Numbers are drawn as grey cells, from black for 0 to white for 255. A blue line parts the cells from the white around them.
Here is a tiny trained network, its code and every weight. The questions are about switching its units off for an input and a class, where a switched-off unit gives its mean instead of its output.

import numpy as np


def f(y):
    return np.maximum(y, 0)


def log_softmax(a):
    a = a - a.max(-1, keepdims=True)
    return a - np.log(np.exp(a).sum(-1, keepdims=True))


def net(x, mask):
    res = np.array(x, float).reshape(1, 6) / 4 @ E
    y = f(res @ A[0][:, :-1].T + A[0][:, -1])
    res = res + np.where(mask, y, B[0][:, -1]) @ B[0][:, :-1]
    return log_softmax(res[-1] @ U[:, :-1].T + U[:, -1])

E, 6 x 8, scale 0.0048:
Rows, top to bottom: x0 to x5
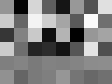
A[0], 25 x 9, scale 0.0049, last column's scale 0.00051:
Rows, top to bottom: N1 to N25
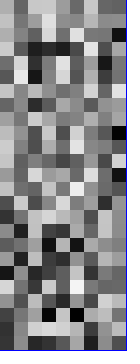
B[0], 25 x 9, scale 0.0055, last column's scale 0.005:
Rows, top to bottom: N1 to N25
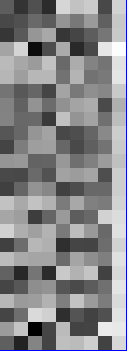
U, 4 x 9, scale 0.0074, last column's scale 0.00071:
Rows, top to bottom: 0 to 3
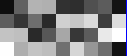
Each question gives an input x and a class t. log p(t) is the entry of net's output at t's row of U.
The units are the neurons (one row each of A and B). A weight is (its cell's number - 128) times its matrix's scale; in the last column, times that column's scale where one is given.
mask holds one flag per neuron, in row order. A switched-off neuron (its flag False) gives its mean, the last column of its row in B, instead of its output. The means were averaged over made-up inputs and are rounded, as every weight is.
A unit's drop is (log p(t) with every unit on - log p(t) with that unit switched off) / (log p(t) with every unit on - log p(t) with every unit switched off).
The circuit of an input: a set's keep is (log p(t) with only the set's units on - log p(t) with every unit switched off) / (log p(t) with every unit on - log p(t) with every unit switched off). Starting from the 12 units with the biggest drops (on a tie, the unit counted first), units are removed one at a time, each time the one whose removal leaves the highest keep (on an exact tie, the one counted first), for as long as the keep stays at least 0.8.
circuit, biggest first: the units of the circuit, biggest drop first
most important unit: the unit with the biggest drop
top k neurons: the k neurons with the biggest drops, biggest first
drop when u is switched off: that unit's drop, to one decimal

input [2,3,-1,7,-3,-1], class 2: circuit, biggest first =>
N4
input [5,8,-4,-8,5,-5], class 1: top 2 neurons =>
N1, N4
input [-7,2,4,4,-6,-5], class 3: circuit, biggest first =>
N6, N5
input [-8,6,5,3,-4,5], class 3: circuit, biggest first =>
N5, N6
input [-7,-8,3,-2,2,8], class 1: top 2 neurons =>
N20, N25
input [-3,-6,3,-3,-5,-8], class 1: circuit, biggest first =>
N20, N25
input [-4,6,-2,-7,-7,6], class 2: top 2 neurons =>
N24, N16
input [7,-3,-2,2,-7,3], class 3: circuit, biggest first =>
N17, N19
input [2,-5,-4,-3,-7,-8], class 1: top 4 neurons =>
N20, N25, N23, N18
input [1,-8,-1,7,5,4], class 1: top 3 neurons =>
N25, N20, N24
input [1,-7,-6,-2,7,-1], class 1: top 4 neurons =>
N20, N25, N23, N18
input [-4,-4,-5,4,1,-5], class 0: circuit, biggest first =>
N21, N10, N11
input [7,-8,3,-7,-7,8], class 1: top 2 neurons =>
N25, N20
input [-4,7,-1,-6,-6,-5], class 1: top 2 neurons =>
N1, N4
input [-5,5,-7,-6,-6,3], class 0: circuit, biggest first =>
N3, N14
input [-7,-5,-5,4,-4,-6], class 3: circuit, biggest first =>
N6
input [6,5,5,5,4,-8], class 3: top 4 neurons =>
N17, N19, N22, N24
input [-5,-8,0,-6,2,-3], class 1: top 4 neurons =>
N20, N25, N4, N8
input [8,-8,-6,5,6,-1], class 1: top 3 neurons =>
N25, N20, N23
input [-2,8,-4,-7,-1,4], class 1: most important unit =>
N1
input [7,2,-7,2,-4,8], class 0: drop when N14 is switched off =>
0.3
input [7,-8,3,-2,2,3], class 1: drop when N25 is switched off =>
0.4
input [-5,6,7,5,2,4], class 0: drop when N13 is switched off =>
0.0
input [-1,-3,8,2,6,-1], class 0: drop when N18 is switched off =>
0.1
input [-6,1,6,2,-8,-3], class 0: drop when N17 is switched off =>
0.2
